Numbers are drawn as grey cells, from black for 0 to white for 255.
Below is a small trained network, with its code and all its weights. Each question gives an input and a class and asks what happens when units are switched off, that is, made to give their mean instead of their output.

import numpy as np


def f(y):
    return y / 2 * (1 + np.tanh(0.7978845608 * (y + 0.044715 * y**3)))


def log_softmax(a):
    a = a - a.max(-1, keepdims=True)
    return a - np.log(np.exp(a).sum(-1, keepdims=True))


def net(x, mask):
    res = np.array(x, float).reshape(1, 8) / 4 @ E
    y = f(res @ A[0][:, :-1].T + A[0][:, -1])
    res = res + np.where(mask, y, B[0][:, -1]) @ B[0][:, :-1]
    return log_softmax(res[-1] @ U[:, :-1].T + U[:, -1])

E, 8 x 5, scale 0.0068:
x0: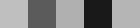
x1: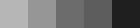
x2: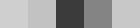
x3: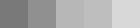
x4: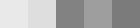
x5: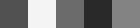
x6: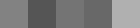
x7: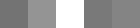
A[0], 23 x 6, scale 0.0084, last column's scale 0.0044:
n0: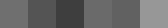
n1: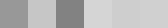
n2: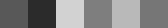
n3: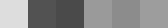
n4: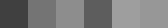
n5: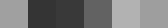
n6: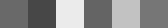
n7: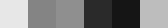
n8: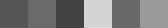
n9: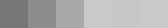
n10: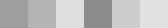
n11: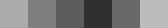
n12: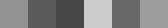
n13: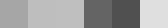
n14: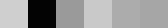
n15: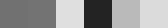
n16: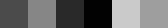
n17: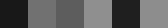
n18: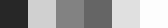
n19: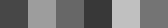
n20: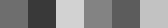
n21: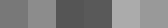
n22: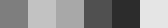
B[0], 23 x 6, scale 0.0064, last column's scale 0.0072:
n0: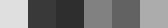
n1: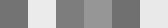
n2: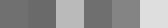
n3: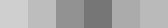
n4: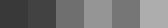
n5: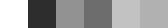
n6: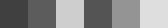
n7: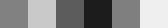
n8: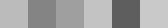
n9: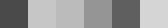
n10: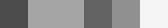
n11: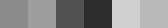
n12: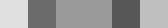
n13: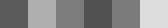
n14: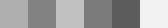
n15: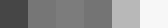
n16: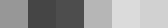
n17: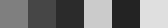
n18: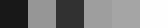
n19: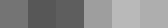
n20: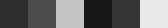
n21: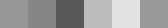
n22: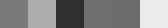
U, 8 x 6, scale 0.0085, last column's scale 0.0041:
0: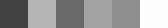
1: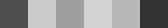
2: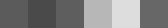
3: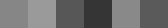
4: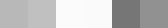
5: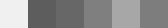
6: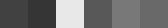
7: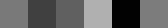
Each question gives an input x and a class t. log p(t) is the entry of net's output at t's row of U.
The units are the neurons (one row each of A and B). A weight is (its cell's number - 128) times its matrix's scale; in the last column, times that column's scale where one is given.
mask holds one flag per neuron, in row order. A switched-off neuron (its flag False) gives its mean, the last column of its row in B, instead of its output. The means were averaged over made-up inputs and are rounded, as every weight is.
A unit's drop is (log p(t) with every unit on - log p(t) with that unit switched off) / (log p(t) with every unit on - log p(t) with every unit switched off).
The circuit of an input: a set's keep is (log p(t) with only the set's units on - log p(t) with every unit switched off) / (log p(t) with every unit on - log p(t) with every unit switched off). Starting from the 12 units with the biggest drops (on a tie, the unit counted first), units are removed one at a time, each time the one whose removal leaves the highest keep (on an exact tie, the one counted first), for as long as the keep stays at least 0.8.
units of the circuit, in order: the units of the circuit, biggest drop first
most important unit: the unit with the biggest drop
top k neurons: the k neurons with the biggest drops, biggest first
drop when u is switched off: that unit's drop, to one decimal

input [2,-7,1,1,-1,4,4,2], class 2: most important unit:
n16
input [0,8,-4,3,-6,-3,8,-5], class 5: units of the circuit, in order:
[n5 n0]
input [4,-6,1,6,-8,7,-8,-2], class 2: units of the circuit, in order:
[n16 n19]
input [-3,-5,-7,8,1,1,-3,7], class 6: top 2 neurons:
[n20 n6]
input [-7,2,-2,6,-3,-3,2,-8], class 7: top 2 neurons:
[n17 n0]
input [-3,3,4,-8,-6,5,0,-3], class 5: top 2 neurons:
[n16 n0]
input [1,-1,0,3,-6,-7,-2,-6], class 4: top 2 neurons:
[n14 n8]
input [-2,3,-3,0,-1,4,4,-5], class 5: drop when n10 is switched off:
0.1
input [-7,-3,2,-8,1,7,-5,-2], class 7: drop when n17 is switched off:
0.7
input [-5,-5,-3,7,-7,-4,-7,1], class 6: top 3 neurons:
[n20 n6 n2]
